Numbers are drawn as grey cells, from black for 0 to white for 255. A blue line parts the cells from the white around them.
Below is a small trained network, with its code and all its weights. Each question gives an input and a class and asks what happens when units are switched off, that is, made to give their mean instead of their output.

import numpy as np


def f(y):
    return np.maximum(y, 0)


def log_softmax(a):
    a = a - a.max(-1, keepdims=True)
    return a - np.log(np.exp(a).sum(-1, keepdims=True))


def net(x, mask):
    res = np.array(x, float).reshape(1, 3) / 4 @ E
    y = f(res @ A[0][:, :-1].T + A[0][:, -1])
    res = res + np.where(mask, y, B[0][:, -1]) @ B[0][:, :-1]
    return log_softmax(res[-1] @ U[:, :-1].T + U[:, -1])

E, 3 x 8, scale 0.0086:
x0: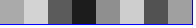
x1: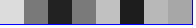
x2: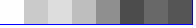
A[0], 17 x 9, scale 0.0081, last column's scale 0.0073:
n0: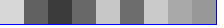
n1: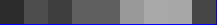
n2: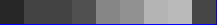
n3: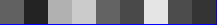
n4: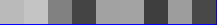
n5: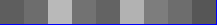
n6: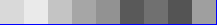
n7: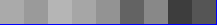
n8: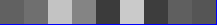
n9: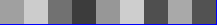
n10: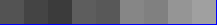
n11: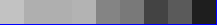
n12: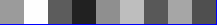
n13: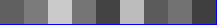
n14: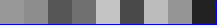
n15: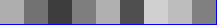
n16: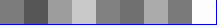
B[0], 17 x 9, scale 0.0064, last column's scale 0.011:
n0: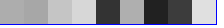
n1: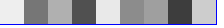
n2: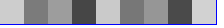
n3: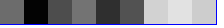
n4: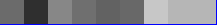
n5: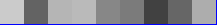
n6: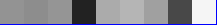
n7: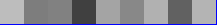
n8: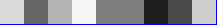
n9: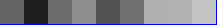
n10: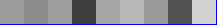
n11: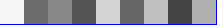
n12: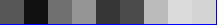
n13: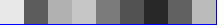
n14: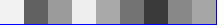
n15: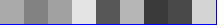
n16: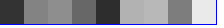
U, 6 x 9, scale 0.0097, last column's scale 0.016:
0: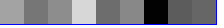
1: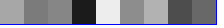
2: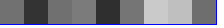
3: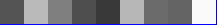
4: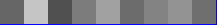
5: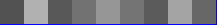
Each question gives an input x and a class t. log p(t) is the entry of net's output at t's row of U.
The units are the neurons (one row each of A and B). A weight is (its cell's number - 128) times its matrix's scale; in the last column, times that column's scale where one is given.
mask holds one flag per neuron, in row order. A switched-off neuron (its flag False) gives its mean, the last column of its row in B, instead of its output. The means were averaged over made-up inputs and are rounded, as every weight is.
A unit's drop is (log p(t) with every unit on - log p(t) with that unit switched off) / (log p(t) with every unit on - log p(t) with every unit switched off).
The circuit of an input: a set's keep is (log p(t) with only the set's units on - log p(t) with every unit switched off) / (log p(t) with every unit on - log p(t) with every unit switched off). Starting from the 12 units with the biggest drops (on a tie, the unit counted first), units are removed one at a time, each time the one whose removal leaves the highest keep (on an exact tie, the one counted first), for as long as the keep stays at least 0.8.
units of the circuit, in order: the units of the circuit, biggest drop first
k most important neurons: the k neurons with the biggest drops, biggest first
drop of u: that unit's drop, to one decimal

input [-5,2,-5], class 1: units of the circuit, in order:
(n1)
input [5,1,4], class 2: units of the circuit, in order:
(n12 n4)
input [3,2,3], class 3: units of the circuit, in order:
(n1 n2 n8)
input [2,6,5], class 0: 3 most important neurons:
(n0 n15 n14)
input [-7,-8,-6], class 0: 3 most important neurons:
(n8 n13 n5)
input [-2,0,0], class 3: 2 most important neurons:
(n12 n9)
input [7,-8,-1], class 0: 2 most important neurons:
(n8 n13)
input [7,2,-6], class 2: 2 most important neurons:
(n12 n9)
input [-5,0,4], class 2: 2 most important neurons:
(n3 n1)
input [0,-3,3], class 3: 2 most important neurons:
(n1 n2)
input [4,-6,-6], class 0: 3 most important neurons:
(n8 n13 n6)
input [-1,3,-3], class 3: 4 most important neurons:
(n8 n13 n11 n5)
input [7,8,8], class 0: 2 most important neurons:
(n0 n15)
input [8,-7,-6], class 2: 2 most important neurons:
(n12 n9)
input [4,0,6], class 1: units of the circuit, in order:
(n6)
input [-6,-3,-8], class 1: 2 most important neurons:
(n1 n2)
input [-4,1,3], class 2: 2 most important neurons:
(n3 n1)
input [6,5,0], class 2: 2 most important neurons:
(n12 n4)
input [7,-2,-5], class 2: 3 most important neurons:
(n12 n9 n6)
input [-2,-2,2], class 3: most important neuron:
(n12)
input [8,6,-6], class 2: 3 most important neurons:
(n12 n9 n4)
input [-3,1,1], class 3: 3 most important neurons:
(n12 n9 n4)
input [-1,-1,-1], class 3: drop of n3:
0.2
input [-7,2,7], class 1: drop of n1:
-0.1
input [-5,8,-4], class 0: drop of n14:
0.0
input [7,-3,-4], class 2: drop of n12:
0.3
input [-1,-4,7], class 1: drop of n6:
0.1
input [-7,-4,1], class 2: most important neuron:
(n3)
